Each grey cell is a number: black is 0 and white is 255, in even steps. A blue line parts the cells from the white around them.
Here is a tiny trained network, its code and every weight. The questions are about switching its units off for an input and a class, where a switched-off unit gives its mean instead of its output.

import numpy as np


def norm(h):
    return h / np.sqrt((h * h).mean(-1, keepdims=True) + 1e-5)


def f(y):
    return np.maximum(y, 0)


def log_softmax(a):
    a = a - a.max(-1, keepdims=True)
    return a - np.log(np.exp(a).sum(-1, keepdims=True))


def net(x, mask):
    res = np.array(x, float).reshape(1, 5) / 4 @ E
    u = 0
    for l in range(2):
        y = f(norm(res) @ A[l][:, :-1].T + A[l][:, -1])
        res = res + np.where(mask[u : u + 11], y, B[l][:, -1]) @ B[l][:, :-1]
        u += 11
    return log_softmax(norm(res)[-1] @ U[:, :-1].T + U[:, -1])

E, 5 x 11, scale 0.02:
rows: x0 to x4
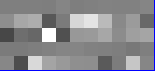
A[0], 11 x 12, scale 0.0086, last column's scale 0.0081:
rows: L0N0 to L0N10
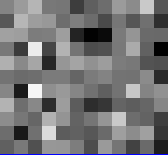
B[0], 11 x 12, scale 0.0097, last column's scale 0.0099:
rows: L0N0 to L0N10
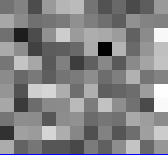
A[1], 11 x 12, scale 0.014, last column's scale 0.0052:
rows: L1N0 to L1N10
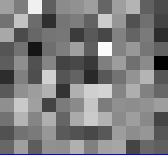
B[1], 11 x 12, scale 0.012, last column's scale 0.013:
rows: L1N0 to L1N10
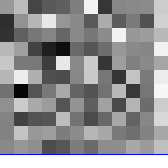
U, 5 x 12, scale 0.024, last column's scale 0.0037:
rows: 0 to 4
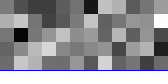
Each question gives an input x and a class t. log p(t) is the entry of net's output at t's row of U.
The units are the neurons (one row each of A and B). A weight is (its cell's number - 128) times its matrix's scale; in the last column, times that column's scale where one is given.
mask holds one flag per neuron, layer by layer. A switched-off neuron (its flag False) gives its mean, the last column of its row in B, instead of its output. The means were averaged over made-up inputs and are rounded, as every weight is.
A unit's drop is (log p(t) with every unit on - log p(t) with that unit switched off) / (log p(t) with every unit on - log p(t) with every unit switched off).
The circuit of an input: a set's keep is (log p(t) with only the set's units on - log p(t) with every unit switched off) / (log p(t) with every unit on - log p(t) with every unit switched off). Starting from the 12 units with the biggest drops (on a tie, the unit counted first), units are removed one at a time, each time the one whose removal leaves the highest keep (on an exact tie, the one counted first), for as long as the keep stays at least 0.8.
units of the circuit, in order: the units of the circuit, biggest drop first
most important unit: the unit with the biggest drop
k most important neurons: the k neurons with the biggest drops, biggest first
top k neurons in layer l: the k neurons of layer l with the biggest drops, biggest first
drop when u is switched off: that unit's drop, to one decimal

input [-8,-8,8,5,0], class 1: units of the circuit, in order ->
[L1N5]
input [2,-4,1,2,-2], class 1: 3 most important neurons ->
[L1N5; L0N9; L1N6]
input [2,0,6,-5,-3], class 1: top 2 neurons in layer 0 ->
[L0N7; L0N2]
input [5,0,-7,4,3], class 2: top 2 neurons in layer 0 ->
[L0N7; L0N2]
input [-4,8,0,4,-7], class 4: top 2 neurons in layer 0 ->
[L0N2; L0N4]
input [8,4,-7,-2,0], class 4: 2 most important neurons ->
[L1N1; L0N6]
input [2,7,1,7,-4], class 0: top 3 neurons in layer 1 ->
[L1N6; L1N8; L1N5]
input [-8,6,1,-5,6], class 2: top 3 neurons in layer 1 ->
[L1N6; L1N5; L1N3]
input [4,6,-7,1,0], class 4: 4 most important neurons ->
[L1N1; L0N6; L1N7; L0N4]
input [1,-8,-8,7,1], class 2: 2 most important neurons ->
[L1N3; L0N2]
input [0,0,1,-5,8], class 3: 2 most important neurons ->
[L0N6; L1N6]
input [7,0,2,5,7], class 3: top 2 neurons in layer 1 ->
[L1N6; L1N8]
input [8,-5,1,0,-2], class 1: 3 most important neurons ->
[L1N5; L1N6; L0N9]
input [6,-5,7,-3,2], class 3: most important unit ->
L0N9
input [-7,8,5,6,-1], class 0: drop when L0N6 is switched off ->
0.2
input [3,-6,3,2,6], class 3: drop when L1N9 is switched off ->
0.0
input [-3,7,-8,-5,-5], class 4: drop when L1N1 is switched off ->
0.1
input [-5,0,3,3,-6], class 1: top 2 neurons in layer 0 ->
[L0N7; L0N2]
